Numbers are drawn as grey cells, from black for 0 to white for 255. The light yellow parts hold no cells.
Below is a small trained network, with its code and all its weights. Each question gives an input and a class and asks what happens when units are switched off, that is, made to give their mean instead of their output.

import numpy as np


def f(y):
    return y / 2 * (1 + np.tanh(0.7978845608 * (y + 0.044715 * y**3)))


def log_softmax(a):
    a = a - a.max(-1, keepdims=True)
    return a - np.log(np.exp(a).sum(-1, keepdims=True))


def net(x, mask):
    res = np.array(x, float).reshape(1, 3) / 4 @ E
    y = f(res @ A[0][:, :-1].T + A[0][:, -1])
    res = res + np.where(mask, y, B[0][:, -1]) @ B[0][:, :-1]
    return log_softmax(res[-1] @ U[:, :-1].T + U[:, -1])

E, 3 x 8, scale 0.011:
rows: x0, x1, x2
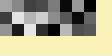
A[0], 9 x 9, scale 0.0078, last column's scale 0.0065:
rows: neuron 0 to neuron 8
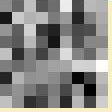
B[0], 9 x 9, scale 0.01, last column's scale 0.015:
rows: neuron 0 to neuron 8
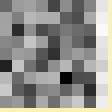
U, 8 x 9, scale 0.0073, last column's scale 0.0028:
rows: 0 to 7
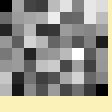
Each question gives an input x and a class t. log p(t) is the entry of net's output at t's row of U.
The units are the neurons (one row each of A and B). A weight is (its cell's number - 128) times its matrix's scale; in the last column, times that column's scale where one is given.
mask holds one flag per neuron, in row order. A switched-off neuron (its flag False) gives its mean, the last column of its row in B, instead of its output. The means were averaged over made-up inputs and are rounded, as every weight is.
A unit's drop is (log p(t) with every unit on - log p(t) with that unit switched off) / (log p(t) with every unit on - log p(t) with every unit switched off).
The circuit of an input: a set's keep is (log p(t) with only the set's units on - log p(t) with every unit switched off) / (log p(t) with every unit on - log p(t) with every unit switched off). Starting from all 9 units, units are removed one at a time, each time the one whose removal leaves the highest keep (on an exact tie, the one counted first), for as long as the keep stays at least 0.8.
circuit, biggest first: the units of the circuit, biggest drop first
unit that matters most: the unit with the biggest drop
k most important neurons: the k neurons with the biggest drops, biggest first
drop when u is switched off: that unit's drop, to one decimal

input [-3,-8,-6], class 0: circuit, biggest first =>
neuron 5
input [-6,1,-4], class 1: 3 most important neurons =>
neuron 1; neuron 4; neuron 8
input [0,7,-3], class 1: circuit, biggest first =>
neuron 1; neuron 3
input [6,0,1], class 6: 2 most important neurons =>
neuron 6; neuron 8
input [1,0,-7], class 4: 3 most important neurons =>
neuron 6; neuron 1; neuron 8
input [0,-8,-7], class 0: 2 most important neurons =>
neuron 5; neuron 7
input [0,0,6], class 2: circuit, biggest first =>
neuron 6; neuron 7
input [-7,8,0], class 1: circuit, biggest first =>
neuron 1; neuron 2
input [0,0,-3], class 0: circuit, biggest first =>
neuron 6; neuron 7; neuron 3
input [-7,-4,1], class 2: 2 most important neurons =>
neuron 0; neuron 4
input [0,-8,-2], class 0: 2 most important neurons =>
neuron 5; neuron 7
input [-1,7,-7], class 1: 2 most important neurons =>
neuron 1; neuron 7
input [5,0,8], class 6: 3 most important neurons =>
neuron 6; neuron 4; neuron 1
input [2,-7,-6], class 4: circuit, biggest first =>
neuron 8
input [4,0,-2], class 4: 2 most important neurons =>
neuron 6; neuron 1
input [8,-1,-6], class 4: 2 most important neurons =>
neuron 8; neuron 6
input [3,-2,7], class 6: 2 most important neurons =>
neuron 6; neuron 4
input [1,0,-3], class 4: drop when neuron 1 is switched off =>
0.3
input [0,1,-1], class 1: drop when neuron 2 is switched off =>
0.3
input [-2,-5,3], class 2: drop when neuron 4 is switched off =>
0.0
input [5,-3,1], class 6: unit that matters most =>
neuron 5
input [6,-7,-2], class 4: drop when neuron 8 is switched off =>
0.1
